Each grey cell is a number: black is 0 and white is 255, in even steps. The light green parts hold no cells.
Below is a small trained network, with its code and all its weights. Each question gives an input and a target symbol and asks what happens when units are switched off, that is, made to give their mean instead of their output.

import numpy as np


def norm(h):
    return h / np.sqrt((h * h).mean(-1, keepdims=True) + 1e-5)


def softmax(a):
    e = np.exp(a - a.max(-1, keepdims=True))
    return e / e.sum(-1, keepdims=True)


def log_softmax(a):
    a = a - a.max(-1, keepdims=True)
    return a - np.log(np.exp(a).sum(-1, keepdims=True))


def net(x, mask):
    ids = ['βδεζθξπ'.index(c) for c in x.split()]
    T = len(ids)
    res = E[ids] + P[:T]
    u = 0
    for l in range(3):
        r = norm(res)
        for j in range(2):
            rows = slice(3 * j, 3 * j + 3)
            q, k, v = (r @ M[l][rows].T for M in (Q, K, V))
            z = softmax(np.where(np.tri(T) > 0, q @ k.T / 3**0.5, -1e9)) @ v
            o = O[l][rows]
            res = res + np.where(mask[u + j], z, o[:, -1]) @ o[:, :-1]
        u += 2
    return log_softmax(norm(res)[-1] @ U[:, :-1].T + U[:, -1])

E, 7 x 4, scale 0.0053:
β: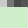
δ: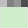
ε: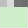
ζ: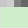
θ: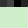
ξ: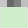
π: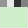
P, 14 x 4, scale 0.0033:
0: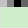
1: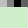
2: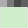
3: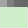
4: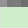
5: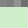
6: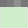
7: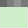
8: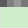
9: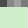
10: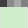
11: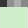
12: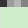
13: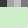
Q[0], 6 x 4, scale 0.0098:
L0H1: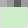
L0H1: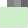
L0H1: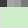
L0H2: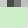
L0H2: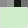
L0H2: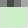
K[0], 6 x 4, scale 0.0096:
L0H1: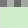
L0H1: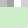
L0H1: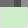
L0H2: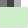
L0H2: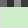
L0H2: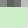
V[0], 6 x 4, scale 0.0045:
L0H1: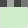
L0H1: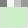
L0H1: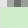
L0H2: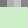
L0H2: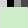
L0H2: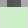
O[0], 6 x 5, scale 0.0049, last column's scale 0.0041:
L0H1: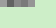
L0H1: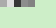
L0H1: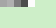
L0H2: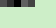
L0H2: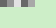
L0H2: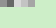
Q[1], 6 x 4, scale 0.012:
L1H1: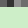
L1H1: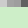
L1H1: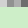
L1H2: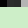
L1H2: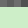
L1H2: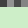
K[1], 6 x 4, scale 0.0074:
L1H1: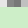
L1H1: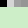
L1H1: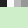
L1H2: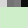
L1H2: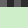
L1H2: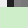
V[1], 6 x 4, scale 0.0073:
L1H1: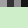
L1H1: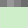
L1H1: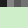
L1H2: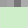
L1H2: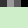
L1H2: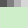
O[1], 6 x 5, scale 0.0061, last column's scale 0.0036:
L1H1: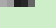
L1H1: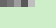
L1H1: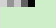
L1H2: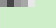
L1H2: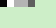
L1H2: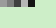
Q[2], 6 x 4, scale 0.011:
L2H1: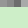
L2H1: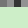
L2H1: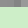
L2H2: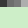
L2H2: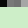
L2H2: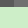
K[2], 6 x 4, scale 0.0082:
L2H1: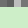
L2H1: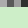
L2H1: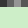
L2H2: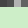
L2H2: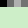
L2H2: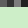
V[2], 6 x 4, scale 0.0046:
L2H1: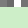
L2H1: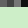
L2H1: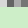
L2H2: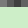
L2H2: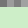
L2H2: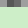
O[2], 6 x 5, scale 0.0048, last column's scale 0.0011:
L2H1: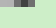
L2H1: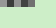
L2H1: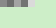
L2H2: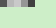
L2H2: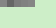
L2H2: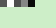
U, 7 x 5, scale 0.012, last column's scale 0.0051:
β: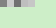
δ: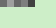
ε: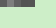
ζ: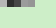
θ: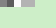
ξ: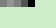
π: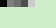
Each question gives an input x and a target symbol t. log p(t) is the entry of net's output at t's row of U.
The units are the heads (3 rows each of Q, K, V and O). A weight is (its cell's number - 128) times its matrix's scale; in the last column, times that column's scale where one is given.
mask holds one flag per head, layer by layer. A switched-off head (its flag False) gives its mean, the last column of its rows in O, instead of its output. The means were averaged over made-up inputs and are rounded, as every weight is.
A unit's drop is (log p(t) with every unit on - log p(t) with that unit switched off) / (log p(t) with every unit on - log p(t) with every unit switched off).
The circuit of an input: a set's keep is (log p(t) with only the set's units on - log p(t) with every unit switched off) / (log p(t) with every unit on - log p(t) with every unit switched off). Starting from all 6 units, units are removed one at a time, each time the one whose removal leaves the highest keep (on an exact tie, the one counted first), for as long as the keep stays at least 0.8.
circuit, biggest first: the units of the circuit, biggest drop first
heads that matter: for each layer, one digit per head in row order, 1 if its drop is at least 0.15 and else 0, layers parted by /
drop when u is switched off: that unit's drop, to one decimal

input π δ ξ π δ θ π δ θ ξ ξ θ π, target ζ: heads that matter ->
00 / 01 / 00
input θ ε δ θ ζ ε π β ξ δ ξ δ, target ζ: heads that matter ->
00 / 01 / 00
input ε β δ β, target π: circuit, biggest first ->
L1H1, L1H2
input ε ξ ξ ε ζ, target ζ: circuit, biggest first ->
L1H2, L0H2
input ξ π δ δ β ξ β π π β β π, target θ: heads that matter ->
00 / 10 / 00
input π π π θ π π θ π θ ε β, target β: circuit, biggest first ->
L0H1, L1H2
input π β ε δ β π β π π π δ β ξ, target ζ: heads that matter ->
11 / 00 / 01
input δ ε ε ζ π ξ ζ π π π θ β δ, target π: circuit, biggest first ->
L0H2
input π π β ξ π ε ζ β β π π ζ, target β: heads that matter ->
11 / 00 / 10
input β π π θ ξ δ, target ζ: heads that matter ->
11 / 01 / 00
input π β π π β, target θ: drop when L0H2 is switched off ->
0.1
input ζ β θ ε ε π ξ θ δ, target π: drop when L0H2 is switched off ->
0.3
